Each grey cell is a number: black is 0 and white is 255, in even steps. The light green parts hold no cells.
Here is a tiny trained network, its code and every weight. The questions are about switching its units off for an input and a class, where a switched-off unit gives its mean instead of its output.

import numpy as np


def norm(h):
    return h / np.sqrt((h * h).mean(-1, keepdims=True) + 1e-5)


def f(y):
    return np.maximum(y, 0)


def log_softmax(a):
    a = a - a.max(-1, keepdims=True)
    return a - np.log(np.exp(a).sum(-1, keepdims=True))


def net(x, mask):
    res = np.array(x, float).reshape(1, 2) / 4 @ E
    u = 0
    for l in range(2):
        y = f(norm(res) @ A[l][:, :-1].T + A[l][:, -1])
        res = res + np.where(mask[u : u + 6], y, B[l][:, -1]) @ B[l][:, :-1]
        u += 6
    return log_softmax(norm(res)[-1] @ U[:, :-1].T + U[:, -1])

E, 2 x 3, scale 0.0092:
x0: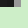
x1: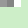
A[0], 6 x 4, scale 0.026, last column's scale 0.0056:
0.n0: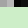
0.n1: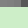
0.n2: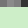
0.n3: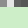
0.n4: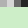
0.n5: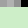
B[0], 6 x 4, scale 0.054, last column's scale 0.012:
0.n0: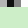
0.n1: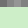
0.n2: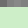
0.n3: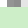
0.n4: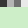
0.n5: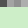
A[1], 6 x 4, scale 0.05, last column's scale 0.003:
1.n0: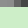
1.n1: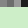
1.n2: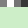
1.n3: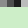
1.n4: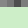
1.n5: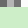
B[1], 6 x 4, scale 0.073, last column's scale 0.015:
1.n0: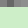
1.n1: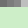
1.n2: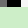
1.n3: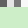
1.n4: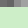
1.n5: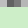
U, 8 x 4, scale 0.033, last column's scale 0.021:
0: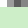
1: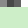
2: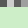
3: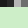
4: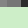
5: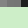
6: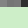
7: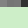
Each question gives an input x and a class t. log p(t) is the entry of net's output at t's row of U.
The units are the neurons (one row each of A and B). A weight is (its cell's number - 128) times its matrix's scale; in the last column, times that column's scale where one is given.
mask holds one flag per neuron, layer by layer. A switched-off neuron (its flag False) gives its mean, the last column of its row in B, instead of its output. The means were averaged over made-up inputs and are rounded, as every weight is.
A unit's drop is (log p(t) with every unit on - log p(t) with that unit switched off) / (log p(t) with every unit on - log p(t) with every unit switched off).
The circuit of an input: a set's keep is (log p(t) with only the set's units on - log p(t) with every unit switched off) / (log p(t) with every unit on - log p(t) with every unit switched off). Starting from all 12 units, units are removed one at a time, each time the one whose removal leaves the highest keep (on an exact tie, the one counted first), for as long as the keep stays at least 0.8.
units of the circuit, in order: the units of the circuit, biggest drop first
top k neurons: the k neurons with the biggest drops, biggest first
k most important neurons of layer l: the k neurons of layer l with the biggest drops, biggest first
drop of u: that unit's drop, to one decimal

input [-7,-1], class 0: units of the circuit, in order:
[1.n2]
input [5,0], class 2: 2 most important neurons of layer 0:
[0.n5, 0.n3]
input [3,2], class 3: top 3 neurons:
[0.n3, 0.n0, 1.n3]
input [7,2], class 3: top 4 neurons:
[0.n3, 0.n0, 1.n3, 0.n4]
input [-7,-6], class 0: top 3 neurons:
[0.n3, 0.n0, 1.n2]
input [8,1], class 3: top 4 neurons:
[0.n3, 0.n0, 1.n3, 0.n4]
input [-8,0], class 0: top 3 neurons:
[0.n3, 0.n0, 1.n2]
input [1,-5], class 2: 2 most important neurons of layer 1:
[1.n3, 1.n2]
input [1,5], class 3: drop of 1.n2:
0.5
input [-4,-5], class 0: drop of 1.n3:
0.1
